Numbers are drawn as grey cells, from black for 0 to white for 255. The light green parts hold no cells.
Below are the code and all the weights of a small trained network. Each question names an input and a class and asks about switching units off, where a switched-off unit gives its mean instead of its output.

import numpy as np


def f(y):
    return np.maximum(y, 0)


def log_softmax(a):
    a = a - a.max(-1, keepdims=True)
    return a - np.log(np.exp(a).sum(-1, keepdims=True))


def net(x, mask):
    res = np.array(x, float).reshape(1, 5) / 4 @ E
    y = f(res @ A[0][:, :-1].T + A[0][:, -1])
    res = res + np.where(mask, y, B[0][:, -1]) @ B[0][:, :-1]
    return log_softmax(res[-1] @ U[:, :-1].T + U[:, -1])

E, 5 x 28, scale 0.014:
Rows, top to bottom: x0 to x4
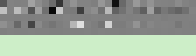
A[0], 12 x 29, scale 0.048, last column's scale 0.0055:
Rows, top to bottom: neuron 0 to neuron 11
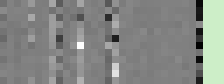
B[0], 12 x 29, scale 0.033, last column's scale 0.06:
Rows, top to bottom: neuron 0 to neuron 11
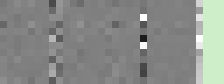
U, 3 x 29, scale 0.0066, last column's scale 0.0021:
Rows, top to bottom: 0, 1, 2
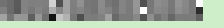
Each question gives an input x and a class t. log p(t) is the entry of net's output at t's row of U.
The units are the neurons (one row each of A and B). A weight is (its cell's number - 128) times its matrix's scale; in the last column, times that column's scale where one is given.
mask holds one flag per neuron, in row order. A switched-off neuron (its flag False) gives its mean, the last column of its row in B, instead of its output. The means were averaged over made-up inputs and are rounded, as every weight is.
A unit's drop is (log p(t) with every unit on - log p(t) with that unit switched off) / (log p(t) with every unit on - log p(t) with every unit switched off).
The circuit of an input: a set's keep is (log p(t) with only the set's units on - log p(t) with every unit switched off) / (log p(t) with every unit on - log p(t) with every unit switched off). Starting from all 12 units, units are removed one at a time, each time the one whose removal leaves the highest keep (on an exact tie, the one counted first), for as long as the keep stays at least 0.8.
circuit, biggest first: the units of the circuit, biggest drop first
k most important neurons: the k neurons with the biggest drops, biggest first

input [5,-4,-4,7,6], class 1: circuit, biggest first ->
neuron 6
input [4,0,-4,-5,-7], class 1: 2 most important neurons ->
neuron 2; neuron 10
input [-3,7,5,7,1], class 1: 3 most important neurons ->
neuron 5; neuron 0; neuron 11
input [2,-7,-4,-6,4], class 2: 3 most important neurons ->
neuron 0; neuron 6; neuron 11
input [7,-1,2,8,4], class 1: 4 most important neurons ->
neuron 6; neuron 10; neuron 9; neuron 3
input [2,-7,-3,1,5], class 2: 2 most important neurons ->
neuron 0; neuron 11
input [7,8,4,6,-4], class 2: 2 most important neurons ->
neuron 2; neuron 5
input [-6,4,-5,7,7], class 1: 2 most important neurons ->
neuron 5; neuron 6
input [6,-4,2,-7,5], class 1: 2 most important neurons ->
neuron 2; neuron 10
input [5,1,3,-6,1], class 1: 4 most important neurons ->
neuron 2; neuron 10; neuron 9; neuron 3
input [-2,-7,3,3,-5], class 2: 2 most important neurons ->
neuron 0; neuron 11
